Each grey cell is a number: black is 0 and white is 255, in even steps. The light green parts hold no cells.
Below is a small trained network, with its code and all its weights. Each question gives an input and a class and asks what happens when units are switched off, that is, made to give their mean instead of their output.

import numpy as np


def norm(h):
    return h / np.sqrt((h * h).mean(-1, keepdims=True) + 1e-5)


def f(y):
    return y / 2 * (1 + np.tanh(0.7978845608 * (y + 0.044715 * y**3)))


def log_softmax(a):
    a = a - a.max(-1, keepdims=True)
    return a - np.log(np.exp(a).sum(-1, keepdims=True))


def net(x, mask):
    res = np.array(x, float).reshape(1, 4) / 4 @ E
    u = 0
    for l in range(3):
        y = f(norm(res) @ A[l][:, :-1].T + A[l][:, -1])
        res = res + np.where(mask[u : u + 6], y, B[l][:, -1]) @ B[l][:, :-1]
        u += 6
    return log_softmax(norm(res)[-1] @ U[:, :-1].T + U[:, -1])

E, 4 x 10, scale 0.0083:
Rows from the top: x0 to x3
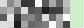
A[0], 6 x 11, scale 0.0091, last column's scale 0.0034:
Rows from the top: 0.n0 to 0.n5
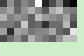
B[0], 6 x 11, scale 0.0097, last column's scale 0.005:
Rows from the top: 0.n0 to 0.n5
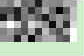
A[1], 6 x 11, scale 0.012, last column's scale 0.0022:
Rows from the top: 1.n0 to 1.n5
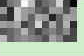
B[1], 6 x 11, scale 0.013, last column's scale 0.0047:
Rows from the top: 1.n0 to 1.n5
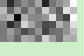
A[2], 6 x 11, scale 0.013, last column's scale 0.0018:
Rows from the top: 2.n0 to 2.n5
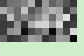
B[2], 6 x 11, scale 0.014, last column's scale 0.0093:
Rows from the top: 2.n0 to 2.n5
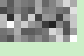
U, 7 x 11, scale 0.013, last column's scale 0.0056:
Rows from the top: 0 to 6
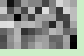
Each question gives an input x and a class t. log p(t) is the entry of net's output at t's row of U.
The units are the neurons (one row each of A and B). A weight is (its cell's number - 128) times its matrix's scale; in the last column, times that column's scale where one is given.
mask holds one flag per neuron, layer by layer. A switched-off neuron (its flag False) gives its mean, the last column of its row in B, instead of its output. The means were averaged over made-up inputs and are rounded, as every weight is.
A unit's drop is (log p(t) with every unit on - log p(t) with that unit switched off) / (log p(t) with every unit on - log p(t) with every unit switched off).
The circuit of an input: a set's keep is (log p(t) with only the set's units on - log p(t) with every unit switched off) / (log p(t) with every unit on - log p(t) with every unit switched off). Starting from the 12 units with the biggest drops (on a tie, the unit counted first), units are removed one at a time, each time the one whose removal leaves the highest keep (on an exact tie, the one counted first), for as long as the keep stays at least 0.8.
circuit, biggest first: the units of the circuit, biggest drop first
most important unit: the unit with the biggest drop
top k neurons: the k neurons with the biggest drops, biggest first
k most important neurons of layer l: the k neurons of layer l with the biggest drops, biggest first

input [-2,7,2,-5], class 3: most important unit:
0.n3
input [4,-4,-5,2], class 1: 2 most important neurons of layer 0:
[0.n0; 0.n3]
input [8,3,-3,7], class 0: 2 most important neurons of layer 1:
[1.n3; 1.n2]
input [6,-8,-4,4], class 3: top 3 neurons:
[2.n3; 1.n0; 0.n4]
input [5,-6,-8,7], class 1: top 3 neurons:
[0.n5; 1.n1; 1.n2]
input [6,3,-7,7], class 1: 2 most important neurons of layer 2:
[2.n5; 2.n3]
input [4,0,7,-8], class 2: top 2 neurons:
[1.n2; 0.n4]
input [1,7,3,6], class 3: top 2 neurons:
[0.n3; 0.n5]
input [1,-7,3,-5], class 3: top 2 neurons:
[2.n3; 0.n1]
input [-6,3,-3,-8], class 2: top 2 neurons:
[1.n2; 0.n2]
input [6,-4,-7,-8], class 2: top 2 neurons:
[1.n2; 2.n2]
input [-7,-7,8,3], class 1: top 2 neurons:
[2.n2; 0.n2]
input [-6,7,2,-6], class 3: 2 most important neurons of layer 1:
[1.n2; 1.n3]
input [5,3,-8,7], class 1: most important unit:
0.n5
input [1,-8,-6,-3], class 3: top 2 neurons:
[2.n3; 0.n4]
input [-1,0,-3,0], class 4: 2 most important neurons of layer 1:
[1.n2; 1.n5]
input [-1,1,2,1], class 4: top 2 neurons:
[2.n4; 1.n2]
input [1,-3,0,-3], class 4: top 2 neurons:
[0.n5; 1.n2]
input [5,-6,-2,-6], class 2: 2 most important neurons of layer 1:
[1.n2; 1.n0]
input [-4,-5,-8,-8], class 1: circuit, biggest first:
[1.n1]
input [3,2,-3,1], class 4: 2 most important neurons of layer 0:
[0.n4; 0.n2]
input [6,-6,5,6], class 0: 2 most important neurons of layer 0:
[0.n5; 0.n4]
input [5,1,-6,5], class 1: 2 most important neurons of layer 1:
[1.n5; 1.n0]
